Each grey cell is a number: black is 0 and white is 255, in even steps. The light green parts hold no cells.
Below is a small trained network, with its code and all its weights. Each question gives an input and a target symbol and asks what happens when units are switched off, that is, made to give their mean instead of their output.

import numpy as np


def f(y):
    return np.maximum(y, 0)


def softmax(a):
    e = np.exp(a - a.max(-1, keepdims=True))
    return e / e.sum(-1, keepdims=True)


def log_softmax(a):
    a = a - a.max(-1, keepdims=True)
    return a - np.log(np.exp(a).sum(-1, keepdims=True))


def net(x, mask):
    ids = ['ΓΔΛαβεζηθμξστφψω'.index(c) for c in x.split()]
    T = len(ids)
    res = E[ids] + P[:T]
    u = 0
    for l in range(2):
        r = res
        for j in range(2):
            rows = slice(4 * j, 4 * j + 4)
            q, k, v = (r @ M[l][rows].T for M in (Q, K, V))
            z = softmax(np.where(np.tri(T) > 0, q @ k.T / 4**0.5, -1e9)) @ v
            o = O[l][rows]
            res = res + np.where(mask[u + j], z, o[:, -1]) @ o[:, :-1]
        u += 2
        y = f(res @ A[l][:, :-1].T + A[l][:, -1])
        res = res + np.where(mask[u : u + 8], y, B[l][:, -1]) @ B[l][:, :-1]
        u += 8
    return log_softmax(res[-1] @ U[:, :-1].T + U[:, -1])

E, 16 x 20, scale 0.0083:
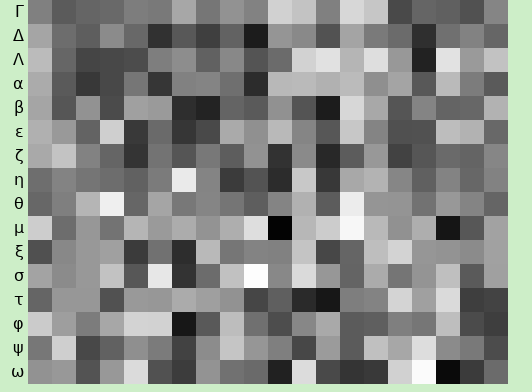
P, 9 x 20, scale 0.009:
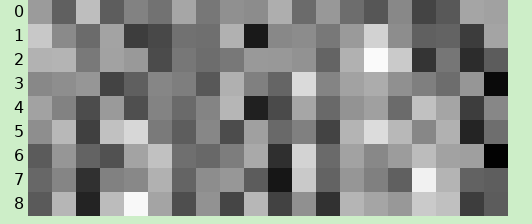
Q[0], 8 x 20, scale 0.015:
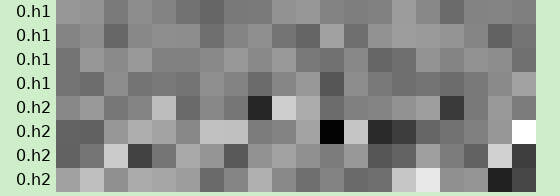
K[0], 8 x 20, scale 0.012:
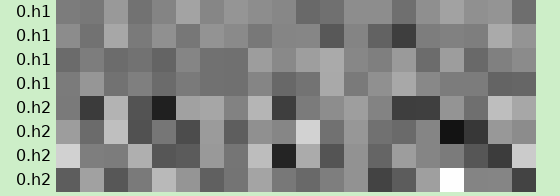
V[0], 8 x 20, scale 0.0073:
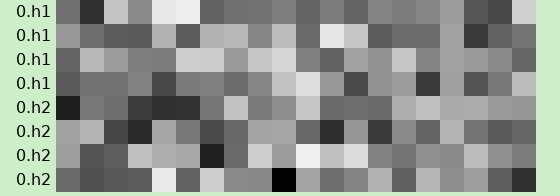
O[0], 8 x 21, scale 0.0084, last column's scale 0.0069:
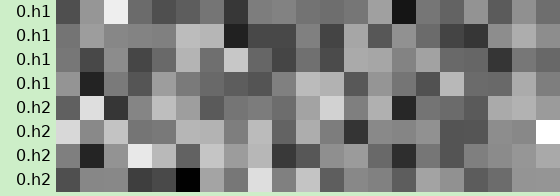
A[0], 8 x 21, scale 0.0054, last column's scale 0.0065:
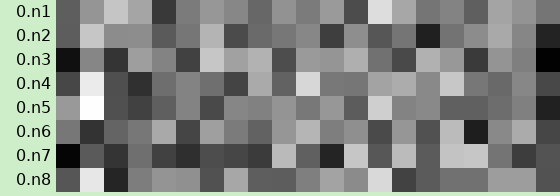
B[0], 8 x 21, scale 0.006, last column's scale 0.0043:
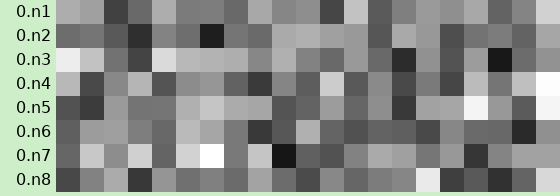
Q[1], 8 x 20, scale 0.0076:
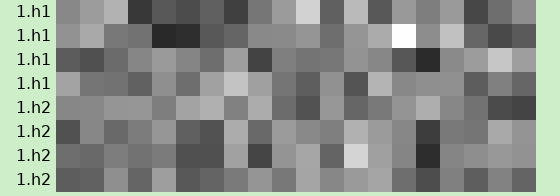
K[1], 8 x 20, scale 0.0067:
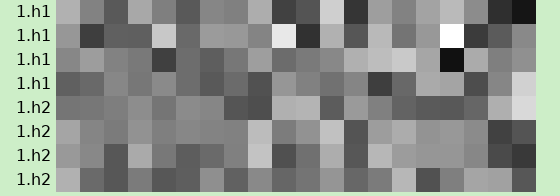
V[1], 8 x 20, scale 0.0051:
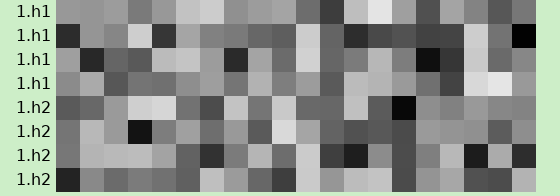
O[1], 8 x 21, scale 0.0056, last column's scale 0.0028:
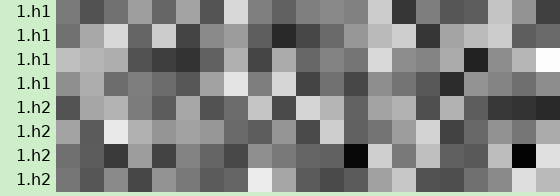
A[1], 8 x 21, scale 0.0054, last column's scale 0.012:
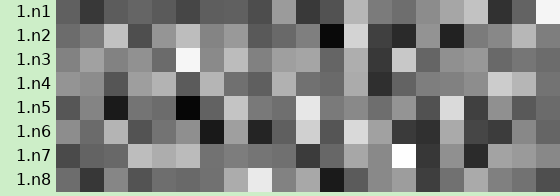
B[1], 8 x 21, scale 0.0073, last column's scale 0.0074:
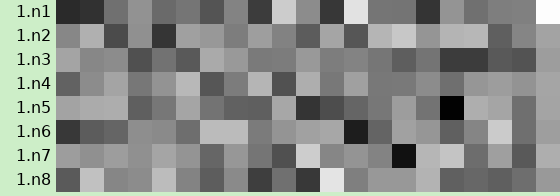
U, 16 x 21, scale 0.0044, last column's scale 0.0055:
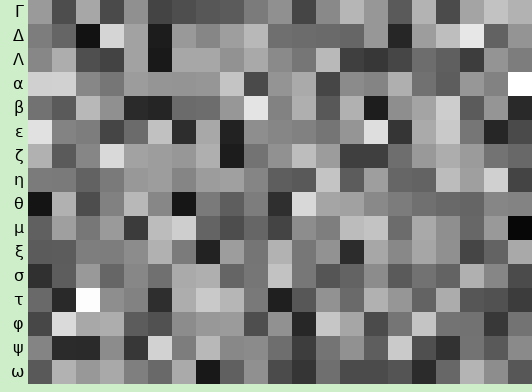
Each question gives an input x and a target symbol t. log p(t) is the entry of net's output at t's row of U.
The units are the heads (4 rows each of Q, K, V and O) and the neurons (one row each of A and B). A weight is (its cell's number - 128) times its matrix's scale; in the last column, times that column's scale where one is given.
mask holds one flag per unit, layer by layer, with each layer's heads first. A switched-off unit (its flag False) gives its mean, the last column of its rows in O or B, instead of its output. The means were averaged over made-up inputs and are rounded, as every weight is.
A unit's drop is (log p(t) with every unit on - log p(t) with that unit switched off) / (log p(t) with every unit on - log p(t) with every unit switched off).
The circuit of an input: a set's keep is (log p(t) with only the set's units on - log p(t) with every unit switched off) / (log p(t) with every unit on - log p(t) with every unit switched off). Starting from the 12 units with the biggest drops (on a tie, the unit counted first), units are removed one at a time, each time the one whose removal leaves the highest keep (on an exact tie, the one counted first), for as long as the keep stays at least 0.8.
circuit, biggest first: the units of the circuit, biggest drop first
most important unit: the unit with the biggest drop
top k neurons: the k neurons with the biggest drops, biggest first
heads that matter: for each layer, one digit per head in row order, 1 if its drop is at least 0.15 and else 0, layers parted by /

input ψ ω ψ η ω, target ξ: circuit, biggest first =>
0.h2, 1.h1
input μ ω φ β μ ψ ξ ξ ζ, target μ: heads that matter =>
10 / 01
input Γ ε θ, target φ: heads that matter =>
01 / 00
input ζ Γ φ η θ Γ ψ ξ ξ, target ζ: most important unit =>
1.h2
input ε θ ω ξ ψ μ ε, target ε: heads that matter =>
11 / 11
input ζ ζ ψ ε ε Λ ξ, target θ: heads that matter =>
01 / 00
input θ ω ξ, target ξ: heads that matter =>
00 / 10
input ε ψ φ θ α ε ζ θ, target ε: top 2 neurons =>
1.n5, 0.n7
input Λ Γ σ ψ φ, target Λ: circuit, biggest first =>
1.h2, 1.h1
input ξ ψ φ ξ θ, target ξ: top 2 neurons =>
0.n8, 0.n5
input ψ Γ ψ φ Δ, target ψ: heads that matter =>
10 / 11
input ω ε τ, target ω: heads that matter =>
10 / 01
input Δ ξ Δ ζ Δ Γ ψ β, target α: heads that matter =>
01 / 00
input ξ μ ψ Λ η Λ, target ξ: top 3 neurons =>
0.n8, 0.n7, 0.n5
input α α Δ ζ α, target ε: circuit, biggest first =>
0.h2
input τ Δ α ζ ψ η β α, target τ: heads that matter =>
11 / 11
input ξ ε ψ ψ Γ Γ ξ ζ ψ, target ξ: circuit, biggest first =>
1.h1, 0.h2, 0.n8
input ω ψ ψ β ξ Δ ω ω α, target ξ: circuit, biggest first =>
0.h2, 1.h1
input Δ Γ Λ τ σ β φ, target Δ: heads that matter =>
10 / 01
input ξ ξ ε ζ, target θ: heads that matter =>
01 / 00
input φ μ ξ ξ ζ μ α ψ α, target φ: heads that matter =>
10 / 01
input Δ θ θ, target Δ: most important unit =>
0.h1
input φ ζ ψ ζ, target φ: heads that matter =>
11 / 01
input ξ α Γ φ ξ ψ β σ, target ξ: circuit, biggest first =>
1.h1, 0.h2, 0.n8
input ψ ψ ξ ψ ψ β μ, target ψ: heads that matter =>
10 / 11
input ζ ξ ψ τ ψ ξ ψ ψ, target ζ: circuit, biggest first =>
1.h2, 0.h2
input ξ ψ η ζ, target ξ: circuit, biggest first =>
1.h1, 0.h2, 0.n8, 1.h2
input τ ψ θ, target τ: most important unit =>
0.h1
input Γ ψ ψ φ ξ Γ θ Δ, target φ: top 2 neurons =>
0.n7, 1.n7
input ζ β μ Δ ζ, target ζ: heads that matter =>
11 / 01
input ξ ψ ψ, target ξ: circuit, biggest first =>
1.h1, 0.h2, 0.n8, 1.h2
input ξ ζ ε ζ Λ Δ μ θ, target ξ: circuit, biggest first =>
1.h1, 0.h2, 1.h2
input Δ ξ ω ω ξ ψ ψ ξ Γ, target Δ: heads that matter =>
10 / 11
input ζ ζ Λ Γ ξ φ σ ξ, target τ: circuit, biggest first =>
0.h2
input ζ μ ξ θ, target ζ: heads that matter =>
01 / 01
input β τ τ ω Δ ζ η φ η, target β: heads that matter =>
10 / 10
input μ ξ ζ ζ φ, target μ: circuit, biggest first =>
1.n2, 0.h1
